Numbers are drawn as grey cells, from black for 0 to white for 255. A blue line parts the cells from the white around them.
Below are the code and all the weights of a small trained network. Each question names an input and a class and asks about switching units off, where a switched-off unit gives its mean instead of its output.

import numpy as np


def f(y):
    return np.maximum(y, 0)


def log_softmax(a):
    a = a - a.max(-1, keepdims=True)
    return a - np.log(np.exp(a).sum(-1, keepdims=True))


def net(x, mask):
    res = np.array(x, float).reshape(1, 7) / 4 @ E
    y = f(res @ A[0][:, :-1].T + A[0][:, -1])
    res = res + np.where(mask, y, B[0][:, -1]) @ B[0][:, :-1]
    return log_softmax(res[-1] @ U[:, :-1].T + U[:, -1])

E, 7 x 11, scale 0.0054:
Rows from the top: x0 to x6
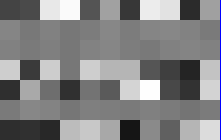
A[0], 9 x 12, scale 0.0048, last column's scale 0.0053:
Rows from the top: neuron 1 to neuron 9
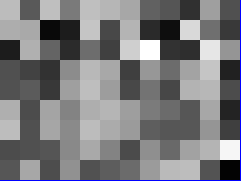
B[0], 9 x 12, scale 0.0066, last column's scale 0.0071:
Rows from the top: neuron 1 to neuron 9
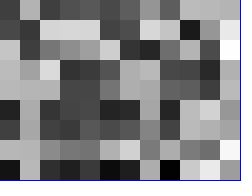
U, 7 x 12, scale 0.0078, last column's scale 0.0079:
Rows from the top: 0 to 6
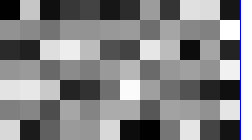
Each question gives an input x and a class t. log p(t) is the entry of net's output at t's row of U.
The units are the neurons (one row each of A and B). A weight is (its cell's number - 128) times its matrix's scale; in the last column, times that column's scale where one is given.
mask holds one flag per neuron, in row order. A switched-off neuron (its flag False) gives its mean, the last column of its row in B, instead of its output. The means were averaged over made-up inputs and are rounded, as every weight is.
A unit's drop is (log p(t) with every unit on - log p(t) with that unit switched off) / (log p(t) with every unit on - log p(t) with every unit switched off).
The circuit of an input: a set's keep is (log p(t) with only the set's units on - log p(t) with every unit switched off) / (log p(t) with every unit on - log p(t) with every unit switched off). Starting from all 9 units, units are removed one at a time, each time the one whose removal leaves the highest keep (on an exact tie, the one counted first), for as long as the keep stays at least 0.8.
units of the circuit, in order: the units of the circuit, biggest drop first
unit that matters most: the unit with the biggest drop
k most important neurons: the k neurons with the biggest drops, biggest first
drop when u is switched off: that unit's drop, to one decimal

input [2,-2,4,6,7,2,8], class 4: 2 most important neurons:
(neuron 4; neuron 5)
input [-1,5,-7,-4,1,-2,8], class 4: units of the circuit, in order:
(neuron 4; neuron 5; neuron 8)
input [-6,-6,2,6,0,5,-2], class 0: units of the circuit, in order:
(neuron 1; neuron 7)
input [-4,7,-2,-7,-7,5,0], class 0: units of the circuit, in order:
(neuron 9)
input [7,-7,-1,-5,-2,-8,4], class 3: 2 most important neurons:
(neuron 2; neuron 8)
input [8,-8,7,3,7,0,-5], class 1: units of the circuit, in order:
(neuron 2; neuron 3)
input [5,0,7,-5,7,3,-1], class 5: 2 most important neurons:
(neuron 2; neuron 3)
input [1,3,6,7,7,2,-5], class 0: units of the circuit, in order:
(neuron 1; neuron 6)
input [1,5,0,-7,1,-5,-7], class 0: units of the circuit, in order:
(neuron 9; neuron 8)
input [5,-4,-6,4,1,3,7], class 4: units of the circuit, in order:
(neuron 4; neuron 2; neuron 5)
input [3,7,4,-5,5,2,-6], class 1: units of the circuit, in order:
(neuron 3; neuron 4)
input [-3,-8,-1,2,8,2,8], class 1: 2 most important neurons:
(neuron 3; neuron 2)
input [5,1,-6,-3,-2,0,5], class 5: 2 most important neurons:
(neuron 2; neuron 8)
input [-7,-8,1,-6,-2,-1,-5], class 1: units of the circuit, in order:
(neuron 2)
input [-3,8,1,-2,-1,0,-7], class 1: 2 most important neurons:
(neuron 4; neuron 5)
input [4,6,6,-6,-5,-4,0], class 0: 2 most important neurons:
(neuron 9; neuron 3)
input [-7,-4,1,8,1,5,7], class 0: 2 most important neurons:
(neuron 7; neuron 1)
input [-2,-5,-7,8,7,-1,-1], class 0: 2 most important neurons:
(neuron 1; neuron 6)
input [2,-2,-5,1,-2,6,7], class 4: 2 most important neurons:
(neuron 4; neuron 5)
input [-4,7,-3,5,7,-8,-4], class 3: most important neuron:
(neuron 3)
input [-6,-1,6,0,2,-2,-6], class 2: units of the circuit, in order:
(neuron 2; neuron 8)
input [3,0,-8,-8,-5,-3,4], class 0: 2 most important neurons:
(neuron 9; neuron 3)
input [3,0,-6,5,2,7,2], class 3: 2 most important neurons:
(neuron 2; neuron 9)
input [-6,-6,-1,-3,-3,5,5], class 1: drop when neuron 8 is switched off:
0.2
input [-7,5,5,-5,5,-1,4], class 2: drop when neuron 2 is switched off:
0.8
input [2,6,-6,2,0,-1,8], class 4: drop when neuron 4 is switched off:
0.2
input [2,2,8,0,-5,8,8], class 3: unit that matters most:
neuron 3
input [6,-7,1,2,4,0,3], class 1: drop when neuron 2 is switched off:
0.7
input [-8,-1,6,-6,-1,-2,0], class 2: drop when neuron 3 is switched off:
0.0
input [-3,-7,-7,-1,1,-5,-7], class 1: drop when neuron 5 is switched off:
0.3
